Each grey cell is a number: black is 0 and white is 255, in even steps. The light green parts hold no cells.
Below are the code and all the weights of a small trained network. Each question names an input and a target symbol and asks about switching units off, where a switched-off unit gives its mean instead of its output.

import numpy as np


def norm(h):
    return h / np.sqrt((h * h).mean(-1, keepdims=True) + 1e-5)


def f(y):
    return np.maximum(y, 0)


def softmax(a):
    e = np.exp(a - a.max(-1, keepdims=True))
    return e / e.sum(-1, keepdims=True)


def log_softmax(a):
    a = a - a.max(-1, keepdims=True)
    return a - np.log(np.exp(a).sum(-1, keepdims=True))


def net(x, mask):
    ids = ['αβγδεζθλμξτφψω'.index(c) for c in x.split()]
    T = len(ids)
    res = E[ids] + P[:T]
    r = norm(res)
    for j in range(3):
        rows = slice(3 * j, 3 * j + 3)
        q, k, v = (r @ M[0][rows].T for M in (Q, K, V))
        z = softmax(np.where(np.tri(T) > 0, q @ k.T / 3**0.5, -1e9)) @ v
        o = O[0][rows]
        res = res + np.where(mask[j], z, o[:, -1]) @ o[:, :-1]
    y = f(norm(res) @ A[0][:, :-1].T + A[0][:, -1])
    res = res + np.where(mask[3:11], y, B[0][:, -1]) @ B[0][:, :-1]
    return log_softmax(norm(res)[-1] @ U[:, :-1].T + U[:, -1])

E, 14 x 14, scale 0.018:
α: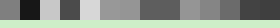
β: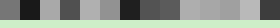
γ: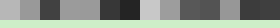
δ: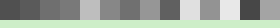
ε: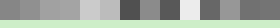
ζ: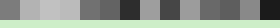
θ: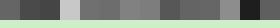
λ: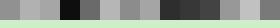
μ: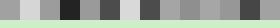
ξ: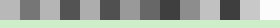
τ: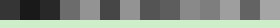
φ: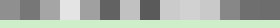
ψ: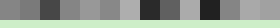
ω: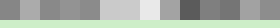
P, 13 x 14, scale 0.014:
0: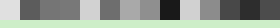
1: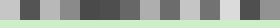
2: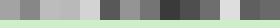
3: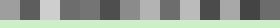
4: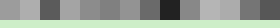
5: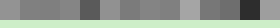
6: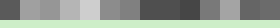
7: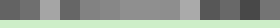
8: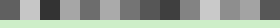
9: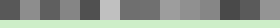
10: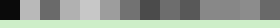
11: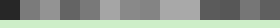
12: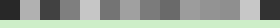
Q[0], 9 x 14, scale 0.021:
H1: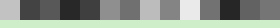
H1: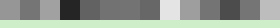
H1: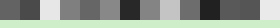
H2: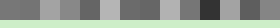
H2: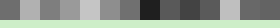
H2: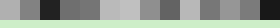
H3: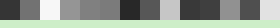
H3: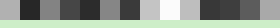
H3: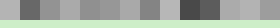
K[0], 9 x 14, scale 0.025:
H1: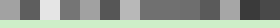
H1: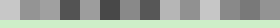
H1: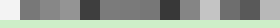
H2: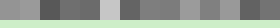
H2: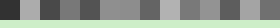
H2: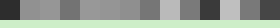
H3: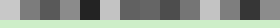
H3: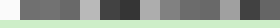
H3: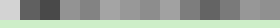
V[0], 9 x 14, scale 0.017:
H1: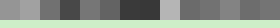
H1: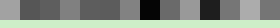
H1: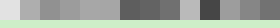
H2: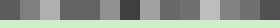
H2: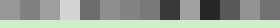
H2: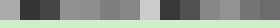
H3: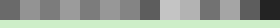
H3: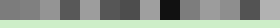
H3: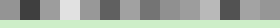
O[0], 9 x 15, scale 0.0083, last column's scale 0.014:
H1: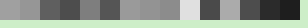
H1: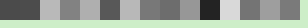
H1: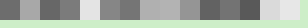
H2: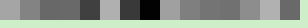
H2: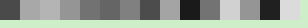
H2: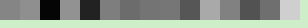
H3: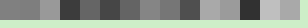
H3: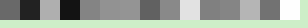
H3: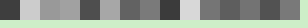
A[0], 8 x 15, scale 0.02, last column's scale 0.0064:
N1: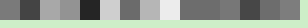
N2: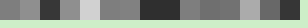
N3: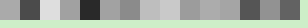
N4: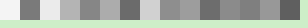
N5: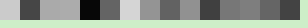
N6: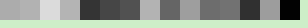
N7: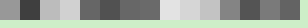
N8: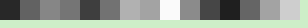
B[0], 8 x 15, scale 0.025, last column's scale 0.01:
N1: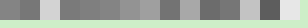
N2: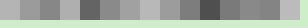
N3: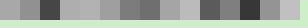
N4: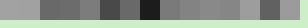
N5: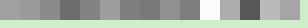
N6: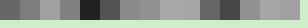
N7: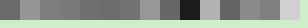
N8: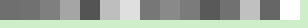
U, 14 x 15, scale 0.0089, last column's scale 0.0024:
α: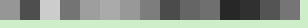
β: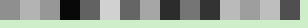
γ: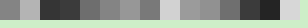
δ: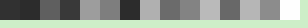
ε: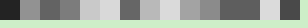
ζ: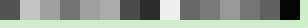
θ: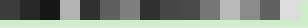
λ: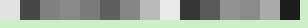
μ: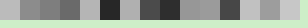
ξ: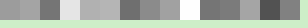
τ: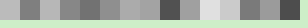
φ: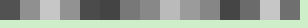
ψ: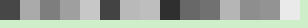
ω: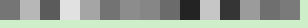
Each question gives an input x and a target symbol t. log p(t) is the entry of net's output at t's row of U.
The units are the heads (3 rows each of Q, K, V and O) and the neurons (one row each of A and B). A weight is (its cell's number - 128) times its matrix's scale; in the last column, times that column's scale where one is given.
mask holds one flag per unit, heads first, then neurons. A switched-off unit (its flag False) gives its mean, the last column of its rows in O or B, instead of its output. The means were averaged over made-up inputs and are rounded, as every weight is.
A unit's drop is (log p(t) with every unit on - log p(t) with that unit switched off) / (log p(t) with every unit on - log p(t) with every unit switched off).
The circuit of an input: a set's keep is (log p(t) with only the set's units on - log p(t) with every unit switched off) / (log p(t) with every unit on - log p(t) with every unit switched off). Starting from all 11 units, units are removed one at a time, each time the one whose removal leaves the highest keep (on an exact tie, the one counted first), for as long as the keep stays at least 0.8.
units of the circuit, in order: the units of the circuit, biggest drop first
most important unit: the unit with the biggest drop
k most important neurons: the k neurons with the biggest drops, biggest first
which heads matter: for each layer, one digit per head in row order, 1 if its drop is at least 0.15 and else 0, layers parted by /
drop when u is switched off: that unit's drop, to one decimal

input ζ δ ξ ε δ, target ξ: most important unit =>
H3
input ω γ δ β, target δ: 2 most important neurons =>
[N7, N2]
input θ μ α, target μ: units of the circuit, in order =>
[H2, N4]
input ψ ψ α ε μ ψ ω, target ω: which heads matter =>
101
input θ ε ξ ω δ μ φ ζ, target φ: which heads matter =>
001
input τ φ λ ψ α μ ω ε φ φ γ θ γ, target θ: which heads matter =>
110
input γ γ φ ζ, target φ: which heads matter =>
000
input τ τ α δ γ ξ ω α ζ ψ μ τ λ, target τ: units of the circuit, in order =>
[H1, N5]
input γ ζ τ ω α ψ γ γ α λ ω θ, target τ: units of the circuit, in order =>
[H1, N5]
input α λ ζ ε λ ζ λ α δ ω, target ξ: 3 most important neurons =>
[N3, N1, N7]
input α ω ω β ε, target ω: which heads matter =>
100
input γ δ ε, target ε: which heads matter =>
110
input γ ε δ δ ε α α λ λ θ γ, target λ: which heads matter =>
001
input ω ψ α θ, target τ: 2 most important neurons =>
[N5, N1]
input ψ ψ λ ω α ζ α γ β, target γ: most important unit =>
H1
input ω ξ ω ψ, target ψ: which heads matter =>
010
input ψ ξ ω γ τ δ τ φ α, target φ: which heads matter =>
001
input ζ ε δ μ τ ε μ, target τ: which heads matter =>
100
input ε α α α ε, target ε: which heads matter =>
100
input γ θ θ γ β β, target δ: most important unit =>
N8
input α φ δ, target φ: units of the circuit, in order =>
[H3, N6]
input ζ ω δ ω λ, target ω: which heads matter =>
100
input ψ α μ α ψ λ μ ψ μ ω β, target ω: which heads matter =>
101
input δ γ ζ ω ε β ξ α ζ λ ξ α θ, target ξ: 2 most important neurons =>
[N2, N7]
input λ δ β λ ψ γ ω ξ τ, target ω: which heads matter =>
100
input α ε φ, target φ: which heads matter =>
001
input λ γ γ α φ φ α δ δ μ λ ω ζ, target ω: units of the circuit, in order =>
[H3]
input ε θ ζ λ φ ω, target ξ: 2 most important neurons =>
[N3, N1]
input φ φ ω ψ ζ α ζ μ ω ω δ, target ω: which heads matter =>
101
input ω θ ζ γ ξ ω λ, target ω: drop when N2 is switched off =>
0.0
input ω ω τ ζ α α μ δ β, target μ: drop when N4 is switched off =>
0.6
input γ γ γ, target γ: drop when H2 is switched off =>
0.2
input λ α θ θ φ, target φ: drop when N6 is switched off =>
1.0
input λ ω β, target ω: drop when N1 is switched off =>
0.0
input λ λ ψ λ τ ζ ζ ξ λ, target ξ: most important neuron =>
[N2]
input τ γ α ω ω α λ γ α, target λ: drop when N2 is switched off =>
0.1
